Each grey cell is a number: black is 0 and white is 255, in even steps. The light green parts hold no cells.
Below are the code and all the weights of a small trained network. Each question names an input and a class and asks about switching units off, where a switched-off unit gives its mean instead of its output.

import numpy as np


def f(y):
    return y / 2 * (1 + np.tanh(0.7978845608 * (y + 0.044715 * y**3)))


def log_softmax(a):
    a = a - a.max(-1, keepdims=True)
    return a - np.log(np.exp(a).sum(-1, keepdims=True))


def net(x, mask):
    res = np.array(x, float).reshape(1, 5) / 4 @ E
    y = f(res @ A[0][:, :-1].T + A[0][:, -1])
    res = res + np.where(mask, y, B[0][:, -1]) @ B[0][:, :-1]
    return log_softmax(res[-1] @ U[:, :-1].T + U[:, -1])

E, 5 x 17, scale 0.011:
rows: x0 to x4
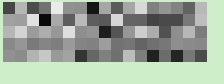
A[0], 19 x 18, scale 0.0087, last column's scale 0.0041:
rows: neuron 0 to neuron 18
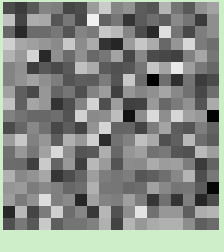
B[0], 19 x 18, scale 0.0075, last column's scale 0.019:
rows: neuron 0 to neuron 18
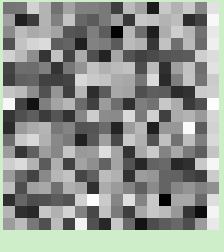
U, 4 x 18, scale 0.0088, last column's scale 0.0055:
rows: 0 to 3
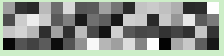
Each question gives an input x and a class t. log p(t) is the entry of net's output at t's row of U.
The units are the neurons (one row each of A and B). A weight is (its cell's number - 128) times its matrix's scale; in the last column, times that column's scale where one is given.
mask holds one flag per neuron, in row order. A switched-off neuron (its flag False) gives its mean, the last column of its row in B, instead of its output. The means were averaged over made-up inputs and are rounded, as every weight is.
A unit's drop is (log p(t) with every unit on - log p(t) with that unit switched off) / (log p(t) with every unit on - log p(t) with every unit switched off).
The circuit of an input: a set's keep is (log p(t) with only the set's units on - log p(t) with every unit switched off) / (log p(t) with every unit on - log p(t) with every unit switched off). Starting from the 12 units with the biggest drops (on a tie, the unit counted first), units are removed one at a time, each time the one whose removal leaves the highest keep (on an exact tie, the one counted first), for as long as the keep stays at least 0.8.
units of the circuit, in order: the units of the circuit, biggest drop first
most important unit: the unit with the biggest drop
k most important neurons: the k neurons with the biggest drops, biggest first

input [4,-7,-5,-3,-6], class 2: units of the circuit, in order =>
[neuron 18]
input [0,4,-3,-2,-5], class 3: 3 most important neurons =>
[neuron 9; neuron 13; neuron 18]
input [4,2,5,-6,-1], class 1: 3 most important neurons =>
[neuron 1; neuron 8; neuron 3]
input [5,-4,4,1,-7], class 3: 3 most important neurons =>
[neuron 5; neuron 9; neuron 8]
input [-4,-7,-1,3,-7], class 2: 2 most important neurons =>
[neuron 13; neuron 18]
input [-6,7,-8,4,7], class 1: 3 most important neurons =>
[neuron 2; neuron 10; neuron 0]
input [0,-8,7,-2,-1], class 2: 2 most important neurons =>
[neuron 13; neuron 18]
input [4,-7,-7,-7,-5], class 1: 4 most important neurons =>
[neuron 0; neuron 10; neuron 2; neuron 4]
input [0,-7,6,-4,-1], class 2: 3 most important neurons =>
[neuron 13; neuron 18; neuron 7]
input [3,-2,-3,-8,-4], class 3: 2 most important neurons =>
[neuron 8; neuron 1]
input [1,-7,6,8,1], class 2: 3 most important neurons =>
[neuron 13; neuron 18; neuron 7]
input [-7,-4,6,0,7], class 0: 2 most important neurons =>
[neuron 1; neuron 8]
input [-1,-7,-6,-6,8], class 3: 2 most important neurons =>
[neuron 16; neuron 6]
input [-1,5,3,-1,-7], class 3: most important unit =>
neuron 9
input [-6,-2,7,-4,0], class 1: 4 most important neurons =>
[neuron 3; neuron 11; neuron 17; neuron 12]
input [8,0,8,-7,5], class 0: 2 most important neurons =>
[neuron 17; neuron 12]
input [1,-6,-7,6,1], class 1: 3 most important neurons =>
[neuron 10; neuron 0; neuron 2]
